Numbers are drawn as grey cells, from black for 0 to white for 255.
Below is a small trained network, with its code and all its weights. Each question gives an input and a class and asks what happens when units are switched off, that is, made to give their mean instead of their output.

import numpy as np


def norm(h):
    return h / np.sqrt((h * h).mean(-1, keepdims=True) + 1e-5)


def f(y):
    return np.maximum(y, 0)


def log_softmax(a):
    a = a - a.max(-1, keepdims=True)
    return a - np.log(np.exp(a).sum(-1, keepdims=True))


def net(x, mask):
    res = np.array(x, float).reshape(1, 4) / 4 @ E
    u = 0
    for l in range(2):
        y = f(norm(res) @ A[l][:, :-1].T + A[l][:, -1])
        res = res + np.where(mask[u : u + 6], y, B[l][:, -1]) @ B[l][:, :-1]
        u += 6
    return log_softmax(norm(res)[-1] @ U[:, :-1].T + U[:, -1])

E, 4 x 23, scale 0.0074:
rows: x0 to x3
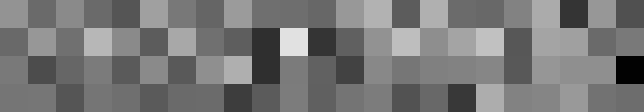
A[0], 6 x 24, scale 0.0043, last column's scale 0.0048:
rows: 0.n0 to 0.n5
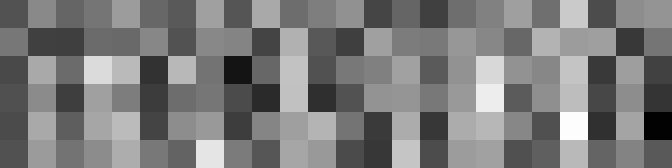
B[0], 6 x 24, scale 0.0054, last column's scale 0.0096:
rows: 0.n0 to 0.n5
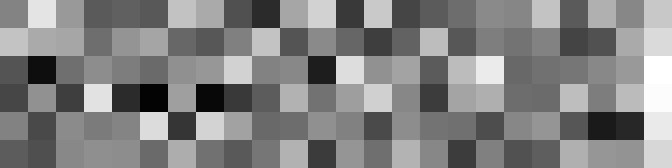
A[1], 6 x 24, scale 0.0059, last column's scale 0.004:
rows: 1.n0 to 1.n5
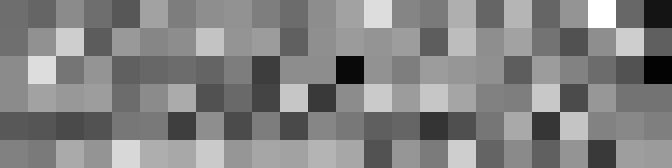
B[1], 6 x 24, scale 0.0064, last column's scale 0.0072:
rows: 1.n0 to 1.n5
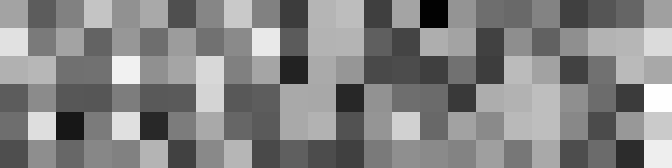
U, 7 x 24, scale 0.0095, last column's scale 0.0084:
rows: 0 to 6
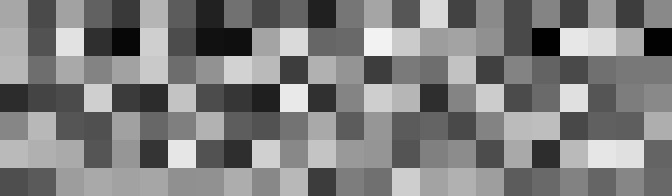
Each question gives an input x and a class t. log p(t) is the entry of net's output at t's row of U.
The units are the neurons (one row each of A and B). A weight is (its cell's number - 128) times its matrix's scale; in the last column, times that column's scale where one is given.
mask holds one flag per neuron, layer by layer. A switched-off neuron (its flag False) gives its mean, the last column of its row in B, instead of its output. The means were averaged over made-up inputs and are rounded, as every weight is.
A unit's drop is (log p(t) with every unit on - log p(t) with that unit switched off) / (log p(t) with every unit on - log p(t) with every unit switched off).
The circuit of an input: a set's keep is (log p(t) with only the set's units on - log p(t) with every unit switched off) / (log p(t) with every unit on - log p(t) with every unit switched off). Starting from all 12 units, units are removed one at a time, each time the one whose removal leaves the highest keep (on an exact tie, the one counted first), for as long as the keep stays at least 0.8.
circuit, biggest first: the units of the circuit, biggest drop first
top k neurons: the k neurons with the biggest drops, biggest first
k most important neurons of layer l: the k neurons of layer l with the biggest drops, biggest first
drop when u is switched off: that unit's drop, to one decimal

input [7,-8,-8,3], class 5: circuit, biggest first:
(0.n4)
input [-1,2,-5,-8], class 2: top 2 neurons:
(1.n5, 1.n1)
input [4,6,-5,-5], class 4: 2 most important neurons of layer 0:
(0.n3, 0.n5)
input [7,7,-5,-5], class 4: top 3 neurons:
(1.n3, 0.n3, 0.n5)
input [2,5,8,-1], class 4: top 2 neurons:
(1.n2, 0.n2)
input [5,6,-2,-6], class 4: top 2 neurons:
(1.n3, 0.n3)
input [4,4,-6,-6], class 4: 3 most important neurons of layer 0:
(0.n2, 0.n4, 0.n1)
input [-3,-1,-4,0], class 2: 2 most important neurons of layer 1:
(1.n1, 1.n3)
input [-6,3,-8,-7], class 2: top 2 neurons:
(1.n1, 0.n3)
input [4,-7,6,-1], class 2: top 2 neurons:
(1.n3, 1.n0)
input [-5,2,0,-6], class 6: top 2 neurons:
(0.n3, 0.n5)
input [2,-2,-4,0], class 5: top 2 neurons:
(0.n4, 1.n1)
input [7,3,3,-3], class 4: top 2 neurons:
(0.n2, 1.n3)
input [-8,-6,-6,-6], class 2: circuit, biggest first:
(1.n5)
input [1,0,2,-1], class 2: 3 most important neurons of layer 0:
(0.n3, 0.n5, 0.n1)
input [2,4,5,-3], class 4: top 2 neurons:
(1.n2, 0.n2)
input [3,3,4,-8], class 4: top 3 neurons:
(1.n3, 0.n2, 0.n4)
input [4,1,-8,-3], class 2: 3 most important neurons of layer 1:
(1.n5, 1.n1, 1.n4)
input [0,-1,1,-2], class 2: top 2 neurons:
(0.n3, 0.n4)
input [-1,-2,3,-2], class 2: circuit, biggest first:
(1.n3)
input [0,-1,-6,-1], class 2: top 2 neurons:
(0.n3, 1.n5)
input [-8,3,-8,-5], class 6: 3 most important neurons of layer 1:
(1.n5, 1.n2, 1.n0)
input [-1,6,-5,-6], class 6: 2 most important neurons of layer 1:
(1.n5, 1.n1)
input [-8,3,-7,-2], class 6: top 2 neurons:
(0.n4, 0.n3)
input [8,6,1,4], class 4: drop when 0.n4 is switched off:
-0.1
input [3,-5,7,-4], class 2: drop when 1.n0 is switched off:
0.1
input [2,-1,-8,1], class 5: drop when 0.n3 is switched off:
0.0
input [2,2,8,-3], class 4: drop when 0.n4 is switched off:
0.1
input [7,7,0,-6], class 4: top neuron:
(0.n2)
